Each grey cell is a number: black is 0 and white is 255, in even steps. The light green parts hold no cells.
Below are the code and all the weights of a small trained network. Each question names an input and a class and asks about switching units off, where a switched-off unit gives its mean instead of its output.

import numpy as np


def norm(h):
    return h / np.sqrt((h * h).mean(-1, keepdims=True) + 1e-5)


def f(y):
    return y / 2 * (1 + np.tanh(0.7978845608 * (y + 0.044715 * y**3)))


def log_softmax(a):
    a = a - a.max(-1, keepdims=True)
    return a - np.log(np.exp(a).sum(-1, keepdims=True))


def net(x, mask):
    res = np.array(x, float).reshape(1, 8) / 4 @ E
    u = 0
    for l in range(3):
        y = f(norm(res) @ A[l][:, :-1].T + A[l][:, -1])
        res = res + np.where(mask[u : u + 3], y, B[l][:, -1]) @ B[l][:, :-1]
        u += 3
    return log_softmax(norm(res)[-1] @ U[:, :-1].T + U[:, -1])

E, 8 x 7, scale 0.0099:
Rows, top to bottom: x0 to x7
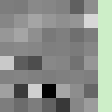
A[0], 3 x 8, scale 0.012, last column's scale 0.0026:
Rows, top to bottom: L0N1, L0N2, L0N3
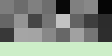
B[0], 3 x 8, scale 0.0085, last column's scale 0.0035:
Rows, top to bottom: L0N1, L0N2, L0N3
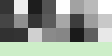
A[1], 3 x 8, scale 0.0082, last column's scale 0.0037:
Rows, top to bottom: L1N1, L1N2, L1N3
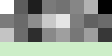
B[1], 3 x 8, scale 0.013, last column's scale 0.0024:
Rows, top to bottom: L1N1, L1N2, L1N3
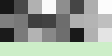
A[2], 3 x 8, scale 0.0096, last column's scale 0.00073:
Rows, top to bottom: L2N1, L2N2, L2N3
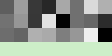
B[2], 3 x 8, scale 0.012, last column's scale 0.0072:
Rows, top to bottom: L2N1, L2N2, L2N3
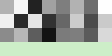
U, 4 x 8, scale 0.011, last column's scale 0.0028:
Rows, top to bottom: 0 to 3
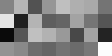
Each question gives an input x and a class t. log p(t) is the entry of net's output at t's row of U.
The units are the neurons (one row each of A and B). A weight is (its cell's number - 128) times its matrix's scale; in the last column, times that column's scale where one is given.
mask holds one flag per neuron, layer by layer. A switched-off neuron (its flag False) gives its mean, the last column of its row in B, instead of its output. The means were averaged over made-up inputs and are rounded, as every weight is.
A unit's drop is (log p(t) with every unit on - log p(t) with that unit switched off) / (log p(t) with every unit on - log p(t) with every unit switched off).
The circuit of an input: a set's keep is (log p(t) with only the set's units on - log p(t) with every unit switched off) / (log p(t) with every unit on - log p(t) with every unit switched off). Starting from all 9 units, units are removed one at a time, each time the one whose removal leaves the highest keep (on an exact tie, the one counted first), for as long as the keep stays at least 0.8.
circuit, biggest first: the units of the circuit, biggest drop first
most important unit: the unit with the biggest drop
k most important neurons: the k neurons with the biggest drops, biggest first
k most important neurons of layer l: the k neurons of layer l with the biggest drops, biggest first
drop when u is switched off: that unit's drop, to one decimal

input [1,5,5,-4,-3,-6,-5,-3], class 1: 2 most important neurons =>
[L0N1, L2N2]
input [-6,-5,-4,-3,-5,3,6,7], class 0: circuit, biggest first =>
[L0N1, L2N2]
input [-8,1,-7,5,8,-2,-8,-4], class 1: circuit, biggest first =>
[L2N2]
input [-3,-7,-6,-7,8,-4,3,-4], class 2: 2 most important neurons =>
[L1N1, L0N1]
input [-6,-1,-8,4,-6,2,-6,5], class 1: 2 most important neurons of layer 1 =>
[L1N3, L1N1]
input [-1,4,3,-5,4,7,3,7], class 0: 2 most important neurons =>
[L0N1, L2N1]
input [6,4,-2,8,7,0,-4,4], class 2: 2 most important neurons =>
[L1N1, L1N3]
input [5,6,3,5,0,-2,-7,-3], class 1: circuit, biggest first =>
[L2N2, L0N1]
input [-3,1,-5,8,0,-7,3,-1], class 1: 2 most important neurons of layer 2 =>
[L2N1, L2N3]
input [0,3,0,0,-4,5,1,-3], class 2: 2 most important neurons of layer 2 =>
[L2N1, L2N2]
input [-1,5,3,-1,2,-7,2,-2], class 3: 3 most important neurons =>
[L2N3, L0N1, L0N3]
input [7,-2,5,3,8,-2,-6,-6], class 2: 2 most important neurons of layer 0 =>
[L0N1, L0N3]
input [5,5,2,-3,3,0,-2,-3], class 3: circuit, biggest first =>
[L2N3, L0N1]
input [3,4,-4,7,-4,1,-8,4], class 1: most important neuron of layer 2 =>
[L2N2]
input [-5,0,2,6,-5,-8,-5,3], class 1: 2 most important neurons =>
[L2N2, L1N3]
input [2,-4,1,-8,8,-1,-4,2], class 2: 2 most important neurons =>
[L1N1, L1N3]
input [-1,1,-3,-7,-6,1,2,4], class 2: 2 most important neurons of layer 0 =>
[L0N3, L0N2]
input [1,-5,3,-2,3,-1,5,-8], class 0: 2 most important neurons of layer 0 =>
[L0N2, L0N3]
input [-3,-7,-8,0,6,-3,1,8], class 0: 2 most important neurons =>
[L0N1, L2N1]
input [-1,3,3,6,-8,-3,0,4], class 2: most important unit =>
L0N3
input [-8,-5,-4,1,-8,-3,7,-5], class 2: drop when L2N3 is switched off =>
0.5
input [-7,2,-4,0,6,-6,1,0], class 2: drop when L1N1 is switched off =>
0.3
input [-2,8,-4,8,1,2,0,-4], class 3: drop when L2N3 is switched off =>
0.6
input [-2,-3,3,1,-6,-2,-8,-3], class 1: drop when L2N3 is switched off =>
0.0
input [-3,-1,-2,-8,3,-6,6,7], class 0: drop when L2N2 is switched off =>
0.1
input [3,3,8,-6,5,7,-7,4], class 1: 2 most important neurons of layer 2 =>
[L2N2, L2N1]
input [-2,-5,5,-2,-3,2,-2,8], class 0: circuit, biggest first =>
[L0N1]
